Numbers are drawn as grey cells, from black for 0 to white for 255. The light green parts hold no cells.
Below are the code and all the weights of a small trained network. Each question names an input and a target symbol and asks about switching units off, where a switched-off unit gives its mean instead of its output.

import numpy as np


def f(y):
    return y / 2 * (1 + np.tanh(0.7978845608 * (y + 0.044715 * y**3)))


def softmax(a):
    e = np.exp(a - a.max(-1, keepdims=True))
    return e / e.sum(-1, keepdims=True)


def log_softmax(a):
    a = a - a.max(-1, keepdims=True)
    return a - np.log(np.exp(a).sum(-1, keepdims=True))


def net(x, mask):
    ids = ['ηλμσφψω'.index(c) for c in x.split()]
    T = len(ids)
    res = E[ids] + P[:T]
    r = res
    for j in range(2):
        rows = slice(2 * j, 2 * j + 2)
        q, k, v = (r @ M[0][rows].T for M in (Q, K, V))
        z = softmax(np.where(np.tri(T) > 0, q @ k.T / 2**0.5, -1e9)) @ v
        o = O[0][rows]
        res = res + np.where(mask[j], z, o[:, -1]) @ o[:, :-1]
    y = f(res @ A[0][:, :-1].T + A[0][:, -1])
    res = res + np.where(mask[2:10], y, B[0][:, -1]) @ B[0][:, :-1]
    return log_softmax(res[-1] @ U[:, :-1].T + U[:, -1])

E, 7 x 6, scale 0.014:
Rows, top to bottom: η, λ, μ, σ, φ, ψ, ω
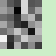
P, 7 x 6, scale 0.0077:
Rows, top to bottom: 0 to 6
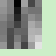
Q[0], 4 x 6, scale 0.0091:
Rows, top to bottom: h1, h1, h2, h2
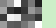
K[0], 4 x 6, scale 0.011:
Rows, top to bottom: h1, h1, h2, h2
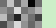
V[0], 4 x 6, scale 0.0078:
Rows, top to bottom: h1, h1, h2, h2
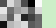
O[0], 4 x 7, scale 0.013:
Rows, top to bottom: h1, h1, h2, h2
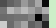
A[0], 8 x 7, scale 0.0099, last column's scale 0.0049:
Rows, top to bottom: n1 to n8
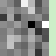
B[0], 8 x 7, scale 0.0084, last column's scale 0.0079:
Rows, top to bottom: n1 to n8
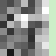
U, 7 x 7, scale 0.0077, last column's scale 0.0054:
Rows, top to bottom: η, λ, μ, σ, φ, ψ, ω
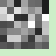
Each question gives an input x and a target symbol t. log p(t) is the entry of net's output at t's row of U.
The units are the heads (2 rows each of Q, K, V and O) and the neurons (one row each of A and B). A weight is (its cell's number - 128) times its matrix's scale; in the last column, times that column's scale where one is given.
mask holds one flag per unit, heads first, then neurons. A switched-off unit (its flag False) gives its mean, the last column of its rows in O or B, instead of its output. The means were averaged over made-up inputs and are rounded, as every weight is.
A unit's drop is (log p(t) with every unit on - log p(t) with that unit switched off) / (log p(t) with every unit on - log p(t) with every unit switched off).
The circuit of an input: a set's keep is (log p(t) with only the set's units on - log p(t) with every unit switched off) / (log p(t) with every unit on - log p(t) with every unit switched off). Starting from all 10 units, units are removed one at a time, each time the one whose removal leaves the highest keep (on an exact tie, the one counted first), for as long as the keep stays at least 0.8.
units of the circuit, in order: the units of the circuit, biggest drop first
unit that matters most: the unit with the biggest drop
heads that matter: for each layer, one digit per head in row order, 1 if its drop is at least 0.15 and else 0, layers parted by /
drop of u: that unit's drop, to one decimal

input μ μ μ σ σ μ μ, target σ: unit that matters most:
h1
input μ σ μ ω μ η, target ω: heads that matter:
11
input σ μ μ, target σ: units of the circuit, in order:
(n3, h2)
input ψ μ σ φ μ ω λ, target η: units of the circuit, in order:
(h2, n3, n1)
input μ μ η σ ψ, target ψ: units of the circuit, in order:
(h1, n6, h2)
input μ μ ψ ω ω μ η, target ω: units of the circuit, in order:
(h2, n5, h1)
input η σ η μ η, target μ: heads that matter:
10
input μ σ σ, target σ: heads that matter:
11
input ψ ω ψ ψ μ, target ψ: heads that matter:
10
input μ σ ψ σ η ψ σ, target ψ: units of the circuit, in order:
(h1, n6)
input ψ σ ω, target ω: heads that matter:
01
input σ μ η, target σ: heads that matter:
11
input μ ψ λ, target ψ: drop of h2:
0.1
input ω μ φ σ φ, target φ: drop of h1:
0.2
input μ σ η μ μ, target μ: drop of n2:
0.0
